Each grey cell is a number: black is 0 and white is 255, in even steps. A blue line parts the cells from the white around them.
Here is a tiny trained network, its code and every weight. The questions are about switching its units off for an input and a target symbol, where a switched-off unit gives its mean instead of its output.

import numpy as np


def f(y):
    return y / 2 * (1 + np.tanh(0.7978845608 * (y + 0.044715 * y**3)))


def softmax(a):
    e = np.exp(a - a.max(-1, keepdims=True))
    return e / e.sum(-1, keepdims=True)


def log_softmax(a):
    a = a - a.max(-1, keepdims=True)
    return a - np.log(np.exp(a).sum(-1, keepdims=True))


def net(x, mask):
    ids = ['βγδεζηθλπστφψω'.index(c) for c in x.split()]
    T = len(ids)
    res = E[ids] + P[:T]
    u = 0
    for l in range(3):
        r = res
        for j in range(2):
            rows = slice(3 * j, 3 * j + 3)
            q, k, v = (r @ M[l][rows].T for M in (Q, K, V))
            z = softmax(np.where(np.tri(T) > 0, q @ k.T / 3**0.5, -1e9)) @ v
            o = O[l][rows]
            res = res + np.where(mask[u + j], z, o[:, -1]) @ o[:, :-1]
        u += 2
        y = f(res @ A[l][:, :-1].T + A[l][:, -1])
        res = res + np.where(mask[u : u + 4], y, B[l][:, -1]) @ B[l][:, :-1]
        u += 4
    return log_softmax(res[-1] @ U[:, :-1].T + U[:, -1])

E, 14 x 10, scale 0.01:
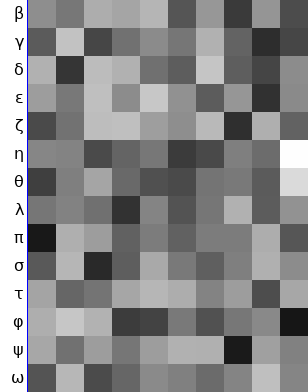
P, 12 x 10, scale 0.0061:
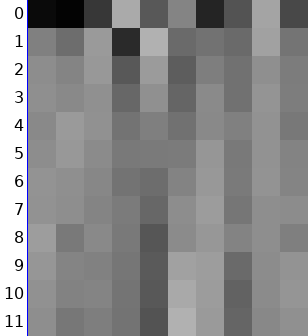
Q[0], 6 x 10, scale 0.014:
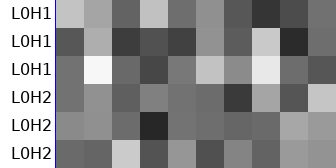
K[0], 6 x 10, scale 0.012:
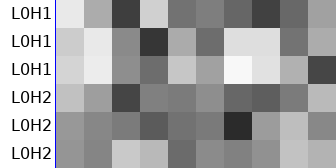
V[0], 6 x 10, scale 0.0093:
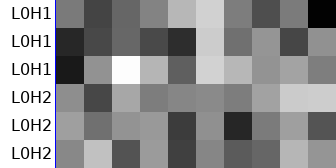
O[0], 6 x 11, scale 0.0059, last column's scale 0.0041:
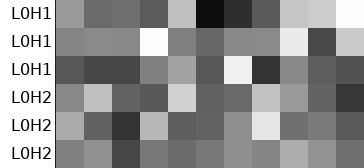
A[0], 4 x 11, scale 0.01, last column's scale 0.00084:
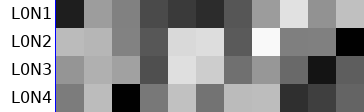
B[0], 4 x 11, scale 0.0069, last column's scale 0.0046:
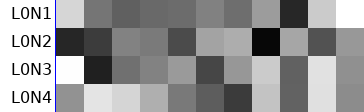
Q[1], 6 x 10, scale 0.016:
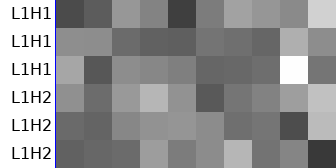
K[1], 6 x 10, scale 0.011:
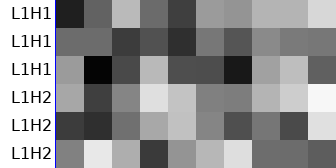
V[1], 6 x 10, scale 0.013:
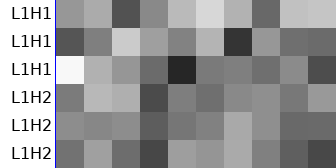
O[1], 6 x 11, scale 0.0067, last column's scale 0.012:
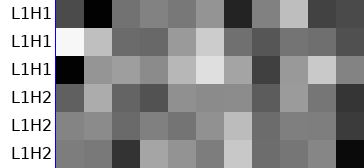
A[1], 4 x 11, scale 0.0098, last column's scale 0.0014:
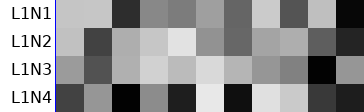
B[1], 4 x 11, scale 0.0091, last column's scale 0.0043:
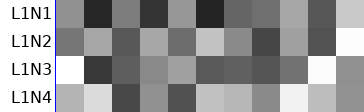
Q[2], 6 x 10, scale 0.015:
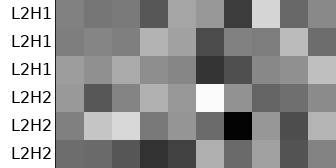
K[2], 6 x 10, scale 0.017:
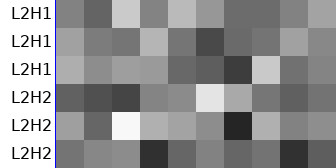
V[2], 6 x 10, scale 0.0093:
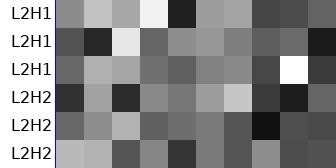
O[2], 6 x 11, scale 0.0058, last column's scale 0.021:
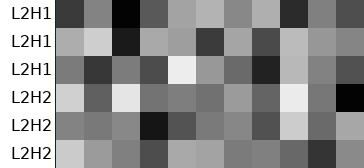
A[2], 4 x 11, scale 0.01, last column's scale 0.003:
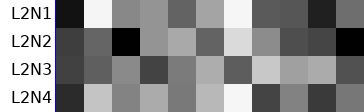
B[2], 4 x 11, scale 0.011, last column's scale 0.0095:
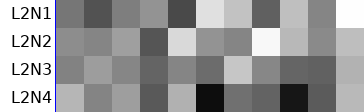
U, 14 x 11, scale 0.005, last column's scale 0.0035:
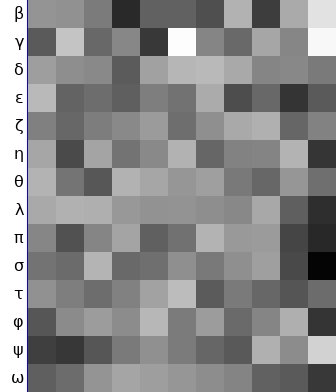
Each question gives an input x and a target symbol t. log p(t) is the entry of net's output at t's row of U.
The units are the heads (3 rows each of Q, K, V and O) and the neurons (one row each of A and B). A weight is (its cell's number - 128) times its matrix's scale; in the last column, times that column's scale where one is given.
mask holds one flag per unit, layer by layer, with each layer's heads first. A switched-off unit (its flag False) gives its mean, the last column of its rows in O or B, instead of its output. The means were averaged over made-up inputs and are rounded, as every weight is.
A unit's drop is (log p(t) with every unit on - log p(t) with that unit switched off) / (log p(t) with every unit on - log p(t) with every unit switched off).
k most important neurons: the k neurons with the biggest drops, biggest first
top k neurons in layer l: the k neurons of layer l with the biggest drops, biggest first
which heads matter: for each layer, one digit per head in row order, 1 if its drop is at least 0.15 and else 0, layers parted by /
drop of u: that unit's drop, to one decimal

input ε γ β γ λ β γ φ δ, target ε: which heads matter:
11 / 10 / 11
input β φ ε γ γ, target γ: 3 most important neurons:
(L0N4 L0N1 L2N1)
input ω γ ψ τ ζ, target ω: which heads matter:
01 / 10 / 11
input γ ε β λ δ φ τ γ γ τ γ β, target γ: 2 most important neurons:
(L2N1 L1N2)
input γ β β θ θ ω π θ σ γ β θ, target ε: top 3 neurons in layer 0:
(L0N4 L0N3 L0N1)
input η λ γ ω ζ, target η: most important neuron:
(L1N1)
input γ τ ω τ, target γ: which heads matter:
11 / 10 / 10
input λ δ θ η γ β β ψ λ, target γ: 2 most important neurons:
(L0N2 L0N1)
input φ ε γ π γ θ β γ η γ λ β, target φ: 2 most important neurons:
(L2N4 L0N1)
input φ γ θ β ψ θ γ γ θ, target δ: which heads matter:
10 / 01 / 10
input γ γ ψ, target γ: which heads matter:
11 / 00 / 10
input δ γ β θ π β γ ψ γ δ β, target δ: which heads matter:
10 / 11 / 10
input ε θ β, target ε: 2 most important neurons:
(L1N1 L1N2)
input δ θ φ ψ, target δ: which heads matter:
10 / 11 / 10
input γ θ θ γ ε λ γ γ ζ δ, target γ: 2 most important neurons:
(L2N1 L0N1)
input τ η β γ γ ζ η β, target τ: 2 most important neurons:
(L1N2 L1N4)
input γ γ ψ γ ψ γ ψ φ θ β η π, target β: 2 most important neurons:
(L0N1 L2N1)
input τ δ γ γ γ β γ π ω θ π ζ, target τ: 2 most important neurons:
(L1N2 L1N4)
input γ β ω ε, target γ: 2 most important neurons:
(L1N2 L0N1)
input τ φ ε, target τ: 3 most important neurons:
(L1N2 L0N1 L1N4)
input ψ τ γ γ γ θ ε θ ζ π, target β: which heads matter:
01 / 00 / 00
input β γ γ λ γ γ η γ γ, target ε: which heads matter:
01 / 01 / 01
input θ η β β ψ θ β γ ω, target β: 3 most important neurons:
(L2N1 L0N1 L1N2)
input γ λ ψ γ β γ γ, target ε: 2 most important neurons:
(L0N1 L2N4)
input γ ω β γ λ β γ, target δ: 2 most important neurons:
(L0N1 L0N4)
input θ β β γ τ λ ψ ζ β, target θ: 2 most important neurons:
(L1N3 L0N1)
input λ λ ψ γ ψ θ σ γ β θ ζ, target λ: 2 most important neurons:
(L1N1 L0N1)
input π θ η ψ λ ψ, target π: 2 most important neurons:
(L0N1 L2N1)
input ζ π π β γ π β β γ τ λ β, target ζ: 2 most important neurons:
(L2N2 L1N2)
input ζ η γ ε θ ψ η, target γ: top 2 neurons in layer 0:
(L0N2 L0N3)
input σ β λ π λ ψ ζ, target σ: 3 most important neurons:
(L0N1 L1N2 L1N4)
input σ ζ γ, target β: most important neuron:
(L1N2)
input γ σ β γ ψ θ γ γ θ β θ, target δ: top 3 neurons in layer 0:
(L0N4 L0N3 L0N1)
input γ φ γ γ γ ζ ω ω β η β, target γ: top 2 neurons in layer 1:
(L1N2 L1N1)
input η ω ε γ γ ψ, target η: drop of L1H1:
0.2
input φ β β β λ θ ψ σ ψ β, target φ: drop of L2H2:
0.2
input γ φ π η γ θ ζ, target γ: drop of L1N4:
0.0
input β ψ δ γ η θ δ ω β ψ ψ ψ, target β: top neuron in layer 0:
(L0N2)
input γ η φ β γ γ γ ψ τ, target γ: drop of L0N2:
0.1
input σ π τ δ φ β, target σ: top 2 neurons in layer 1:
(L1N2 L1N4)
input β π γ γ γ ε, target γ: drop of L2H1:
0.2
